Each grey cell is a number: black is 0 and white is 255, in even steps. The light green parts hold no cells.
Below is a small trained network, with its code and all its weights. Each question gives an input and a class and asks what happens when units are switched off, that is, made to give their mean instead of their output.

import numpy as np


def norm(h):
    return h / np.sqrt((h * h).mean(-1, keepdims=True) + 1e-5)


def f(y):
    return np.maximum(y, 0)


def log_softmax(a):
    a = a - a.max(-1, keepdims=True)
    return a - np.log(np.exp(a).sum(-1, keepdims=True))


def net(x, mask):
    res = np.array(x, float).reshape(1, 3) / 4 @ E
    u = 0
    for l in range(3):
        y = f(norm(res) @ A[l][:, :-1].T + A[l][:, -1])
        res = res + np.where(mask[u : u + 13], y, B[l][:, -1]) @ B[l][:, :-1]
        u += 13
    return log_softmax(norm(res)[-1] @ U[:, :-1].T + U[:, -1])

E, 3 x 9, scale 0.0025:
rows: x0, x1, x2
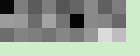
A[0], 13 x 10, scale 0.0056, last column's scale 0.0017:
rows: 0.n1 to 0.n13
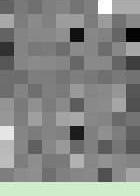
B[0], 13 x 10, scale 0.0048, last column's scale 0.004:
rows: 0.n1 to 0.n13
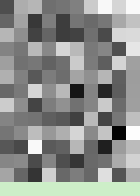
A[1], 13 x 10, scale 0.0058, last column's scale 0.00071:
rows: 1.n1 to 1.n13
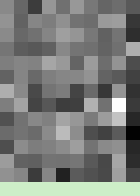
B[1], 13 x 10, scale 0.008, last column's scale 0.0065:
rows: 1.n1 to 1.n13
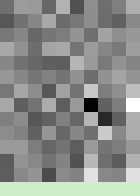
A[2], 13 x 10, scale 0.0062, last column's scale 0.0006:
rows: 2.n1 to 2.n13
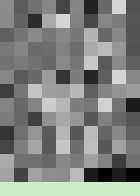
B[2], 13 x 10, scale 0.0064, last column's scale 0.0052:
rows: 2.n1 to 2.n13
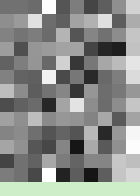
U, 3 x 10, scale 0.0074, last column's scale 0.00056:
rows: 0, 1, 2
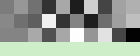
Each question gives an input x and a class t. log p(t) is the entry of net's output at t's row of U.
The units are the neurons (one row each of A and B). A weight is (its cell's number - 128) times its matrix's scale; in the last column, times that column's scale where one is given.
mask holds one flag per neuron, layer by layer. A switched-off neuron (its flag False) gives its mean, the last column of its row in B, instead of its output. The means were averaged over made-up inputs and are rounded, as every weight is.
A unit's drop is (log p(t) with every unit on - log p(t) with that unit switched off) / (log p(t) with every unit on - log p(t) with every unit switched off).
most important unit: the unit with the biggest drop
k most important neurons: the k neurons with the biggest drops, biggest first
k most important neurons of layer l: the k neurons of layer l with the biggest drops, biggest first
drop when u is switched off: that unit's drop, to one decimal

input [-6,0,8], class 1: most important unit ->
0.n12
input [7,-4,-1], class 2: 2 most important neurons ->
[0.n1 1.n8]
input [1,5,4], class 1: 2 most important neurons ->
[0.n3 0.n4]
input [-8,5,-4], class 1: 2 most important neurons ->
[0.n10 2.n13]
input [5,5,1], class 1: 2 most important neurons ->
[1.n8 0.n3]
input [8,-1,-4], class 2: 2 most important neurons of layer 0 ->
[0.n4 0.n1]
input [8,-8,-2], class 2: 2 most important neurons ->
[1.n10 0.n1]
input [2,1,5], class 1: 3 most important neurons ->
[0.n10 1.n8 1.n13]
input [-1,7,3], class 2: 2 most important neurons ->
[0.n10 1.n8]
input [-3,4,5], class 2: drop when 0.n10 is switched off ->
0.9
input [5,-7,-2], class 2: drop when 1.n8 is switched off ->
0.7
